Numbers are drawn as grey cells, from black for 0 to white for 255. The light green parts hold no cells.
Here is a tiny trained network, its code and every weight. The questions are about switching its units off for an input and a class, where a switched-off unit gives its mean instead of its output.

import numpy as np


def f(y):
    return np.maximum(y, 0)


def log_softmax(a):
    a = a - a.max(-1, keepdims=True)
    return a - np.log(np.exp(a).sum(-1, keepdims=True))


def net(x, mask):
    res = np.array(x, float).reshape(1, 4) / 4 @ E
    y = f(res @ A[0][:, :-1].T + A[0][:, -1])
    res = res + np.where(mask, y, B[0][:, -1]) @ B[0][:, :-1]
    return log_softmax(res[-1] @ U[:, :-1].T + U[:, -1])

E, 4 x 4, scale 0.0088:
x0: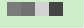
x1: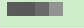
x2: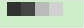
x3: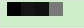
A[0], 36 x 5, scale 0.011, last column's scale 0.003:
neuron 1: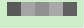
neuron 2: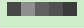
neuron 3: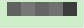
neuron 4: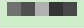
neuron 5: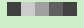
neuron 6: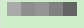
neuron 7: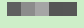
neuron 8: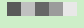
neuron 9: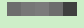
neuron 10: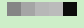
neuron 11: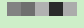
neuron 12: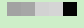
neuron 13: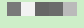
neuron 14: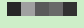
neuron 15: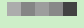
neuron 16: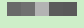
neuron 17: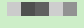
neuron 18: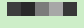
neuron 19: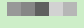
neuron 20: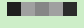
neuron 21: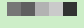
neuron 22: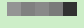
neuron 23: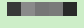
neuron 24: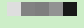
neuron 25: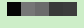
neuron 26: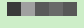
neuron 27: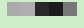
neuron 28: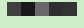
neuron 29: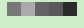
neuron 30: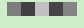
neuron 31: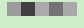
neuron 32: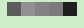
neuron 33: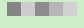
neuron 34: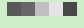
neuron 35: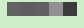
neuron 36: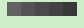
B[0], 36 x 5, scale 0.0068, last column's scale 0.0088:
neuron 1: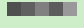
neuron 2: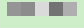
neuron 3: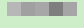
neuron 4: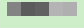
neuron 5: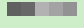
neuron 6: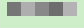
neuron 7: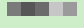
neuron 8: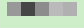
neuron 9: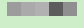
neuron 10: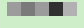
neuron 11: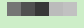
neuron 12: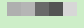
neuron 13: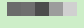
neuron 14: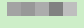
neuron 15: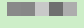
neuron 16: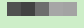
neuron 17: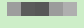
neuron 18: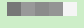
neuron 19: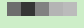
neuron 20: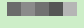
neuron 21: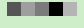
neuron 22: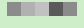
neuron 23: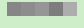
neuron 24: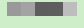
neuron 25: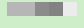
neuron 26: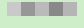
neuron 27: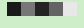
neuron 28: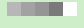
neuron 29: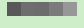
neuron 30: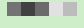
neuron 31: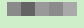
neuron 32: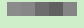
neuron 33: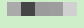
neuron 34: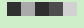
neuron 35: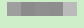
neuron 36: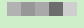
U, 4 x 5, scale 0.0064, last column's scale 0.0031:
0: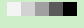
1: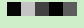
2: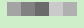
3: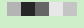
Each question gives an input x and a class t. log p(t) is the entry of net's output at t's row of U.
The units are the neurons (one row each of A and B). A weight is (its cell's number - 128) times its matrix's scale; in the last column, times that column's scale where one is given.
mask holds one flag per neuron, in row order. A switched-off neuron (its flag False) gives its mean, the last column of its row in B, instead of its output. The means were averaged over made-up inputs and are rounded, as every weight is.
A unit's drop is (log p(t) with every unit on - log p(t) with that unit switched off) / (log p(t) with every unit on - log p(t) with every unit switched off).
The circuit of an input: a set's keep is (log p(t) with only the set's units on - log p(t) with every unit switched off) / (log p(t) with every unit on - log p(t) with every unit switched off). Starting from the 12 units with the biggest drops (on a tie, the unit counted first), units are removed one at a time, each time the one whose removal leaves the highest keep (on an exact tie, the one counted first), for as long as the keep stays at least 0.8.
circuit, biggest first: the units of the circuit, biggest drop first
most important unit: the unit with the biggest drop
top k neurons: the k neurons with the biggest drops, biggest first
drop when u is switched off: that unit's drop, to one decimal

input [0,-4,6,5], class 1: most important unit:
neuron 34
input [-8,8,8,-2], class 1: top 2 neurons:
(neuron 34; neuron 21)
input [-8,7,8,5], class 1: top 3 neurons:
(neuron 34; neuron 21; neuron 20)
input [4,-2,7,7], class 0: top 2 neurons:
(neuron 28; neuron 25)
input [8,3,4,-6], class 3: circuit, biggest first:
(neuron 30; neuron 11)
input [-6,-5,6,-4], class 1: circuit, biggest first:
(neuron 34; neuron 21)
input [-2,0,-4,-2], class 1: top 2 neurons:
(neuron 27; neuron 30)
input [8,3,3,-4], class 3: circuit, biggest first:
(neuron 30; neuron 11)
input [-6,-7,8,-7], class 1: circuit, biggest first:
(neuron 34; neuron 21)
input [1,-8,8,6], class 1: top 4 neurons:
(neuron 34; neuron 21; neuron 20; neuron 33)
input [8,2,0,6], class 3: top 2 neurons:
(neuron 30; neuron 4)
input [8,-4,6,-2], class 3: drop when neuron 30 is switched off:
0.6
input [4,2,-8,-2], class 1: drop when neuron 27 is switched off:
0.3
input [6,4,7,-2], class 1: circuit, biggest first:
(neuron 34)
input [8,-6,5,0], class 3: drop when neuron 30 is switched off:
0.2
